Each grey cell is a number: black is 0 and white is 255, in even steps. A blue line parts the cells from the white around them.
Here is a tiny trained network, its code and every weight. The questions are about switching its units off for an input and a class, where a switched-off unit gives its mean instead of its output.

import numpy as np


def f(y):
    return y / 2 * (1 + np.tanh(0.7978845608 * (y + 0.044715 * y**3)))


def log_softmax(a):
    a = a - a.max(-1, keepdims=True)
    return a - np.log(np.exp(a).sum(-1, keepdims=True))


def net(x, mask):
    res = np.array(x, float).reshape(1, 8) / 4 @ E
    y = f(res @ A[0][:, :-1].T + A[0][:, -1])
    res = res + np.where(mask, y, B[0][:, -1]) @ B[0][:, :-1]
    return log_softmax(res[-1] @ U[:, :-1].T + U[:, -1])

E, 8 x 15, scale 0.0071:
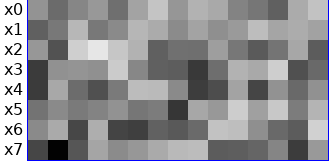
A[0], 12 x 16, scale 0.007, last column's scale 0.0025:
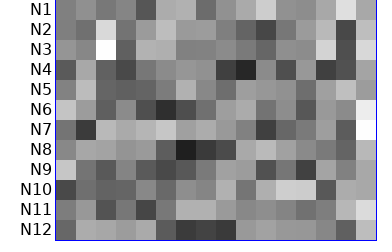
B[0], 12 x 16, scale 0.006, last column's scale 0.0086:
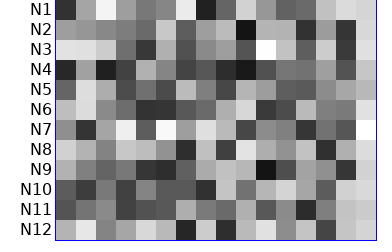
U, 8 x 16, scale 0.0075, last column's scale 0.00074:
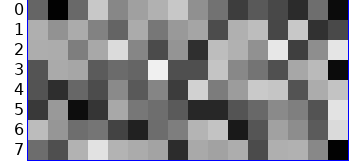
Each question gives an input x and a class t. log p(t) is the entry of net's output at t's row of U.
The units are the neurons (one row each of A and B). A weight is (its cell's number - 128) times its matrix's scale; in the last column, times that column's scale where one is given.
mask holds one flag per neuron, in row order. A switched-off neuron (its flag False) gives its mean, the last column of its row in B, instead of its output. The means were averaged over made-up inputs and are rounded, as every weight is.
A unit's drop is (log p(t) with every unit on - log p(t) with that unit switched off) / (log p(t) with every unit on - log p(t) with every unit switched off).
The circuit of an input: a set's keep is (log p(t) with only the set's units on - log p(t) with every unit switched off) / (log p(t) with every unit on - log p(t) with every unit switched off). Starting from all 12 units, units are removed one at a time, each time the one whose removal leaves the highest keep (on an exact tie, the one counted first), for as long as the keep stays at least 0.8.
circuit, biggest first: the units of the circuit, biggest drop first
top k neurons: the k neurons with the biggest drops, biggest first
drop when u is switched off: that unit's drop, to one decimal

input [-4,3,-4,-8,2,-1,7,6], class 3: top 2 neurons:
N11; N1
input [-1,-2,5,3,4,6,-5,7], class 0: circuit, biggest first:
N7
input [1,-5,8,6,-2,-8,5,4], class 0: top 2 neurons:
N7; N3
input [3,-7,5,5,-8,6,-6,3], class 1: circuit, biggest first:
N7; N3
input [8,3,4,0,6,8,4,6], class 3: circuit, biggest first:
N1; N11
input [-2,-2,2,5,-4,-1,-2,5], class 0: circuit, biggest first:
N3; N7
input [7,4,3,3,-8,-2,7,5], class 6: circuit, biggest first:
N6; N9
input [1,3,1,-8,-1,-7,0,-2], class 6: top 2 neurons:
N9; N6
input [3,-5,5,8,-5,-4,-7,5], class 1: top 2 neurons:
N3; N2
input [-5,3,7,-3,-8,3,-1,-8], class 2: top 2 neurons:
N8; N12
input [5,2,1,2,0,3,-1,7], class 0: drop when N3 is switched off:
0.3
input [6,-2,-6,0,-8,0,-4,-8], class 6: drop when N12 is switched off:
0.0
